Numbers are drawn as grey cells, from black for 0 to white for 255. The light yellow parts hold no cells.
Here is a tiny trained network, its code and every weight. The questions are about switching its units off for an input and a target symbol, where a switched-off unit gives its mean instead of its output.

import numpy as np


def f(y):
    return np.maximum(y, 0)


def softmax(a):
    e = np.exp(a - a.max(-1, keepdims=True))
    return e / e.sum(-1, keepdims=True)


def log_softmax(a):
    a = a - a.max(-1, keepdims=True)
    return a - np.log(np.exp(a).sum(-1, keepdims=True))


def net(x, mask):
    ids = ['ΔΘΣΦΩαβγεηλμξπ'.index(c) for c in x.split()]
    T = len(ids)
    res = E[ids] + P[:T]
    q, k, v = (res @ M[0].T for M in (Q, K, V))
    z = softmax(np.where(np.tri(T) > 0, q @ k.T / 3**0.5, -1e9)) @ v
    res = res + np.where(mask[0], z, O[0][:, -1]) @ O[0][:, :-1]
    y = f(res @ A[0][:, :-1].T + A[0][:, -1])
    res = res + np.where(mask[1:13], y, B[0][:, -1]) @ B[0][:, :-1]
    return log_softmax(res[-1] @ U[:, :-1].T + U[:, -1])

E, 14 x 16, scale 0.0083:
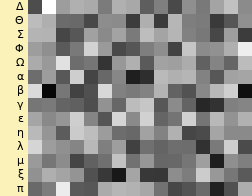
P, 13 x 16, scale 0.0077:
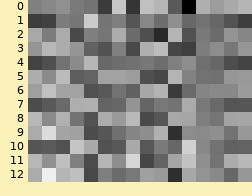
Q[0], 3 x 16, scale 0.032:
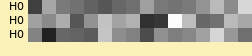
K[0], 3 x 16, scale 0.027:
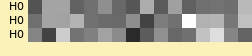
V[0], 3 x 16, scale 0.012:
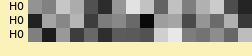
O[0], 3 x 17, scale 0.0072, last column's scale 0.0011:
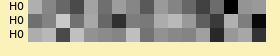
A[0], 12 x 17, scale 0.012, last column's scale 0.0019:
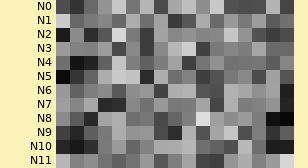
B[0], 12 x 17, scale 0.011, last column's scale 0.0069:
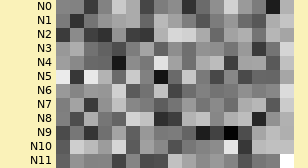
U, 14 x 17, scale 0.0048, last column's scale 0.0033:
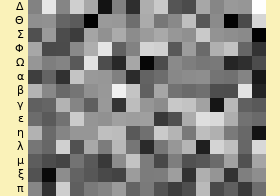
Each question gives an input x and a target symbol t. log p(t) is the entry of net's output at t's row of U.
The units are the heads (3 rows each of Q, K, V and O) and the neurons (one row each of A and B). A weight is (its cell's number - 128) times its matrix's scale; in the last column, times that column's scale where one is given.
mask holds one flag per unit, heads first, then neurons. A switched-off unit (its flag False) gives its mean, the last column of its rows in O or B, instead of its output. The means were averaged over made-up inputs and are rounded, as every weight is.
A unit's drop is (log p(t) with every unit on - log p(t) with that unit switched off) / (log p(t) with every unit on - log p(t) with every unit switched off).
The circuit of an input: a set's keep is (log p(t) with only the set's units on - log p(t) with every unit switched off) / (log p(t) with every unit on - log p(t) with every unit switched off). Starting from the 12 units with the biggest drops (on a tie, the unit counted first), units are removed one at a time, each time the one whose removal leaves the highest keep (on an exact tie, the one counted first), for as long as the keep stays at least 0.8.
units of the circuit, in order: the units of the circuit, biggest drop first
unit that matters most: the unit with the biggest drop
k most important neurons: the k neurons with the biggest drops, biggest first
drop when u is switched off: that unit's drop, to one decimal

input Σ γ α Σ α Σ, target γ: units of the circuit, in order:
H0
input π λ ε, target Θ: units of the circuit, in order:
H0; N11
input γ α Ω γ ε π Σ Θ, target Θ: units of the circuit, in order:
N4; H0
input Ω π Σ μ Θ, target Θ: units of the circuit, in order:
N4; N10
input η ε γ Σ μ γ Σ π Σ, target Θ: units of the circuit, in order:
H0; N10
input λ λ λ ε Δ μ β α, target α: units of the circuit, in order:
N9; N8; N0
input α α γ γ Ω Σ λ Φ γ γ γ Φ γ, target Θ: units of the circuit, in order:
N3; N10
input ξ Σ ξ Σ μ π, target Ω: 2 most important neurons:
N0; N11
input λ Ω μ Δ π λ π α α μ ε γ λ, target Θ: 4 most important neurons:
N10; N11; N7; N9
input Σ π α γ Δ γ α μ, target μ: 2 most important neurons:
N9; N4
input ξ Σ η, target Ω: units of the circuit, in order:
H0; N0
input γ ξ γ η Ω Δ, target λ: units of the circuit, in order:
H0; N11
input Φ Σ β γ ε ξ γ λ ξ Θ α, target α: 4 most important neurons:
N9; N8; N0; N6
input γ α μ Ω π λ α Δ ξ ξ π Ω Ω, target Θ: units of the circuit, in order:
N10; N6
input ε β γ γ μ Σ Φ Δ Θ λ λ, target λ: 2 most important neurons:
N8; N4
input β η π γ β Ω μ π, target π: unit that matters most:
N5
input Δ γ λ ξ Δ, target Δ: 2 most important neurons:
N2; N4
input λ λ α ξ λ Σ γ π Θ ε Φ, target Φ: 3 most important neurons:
N5; N4; N2
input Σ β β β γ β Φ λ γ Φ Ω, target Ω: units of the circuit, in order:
N0; H0
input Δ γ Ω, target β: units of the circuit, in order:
H0
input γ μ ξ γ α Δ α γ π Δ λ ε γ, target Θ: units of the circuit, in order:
N3; N10
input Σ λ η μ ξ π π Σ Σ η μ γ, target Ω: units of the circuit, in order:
H0; N0
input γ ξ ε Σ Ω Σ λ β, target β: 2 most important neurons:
N9; N10
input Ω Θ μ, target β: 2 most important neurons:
N1; N0
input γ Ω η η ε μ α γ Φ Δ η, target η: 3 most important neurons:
N8; N5; N10
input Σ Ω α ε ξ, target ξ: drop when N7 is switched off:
0.1
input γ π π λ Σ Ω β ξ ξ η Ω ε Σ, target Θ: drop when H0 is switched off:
0.0
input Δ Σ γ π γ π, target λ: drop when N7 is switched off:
0.2
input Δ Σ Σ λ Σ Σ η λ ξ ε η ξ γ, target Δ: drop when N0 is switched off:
0.1
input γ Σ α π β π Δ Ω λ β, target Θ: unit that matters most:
N3
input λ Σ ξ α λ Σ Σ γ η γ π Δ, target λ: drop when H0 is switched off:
0.9
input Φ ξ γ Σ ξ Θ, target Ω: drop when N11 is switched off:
0.1
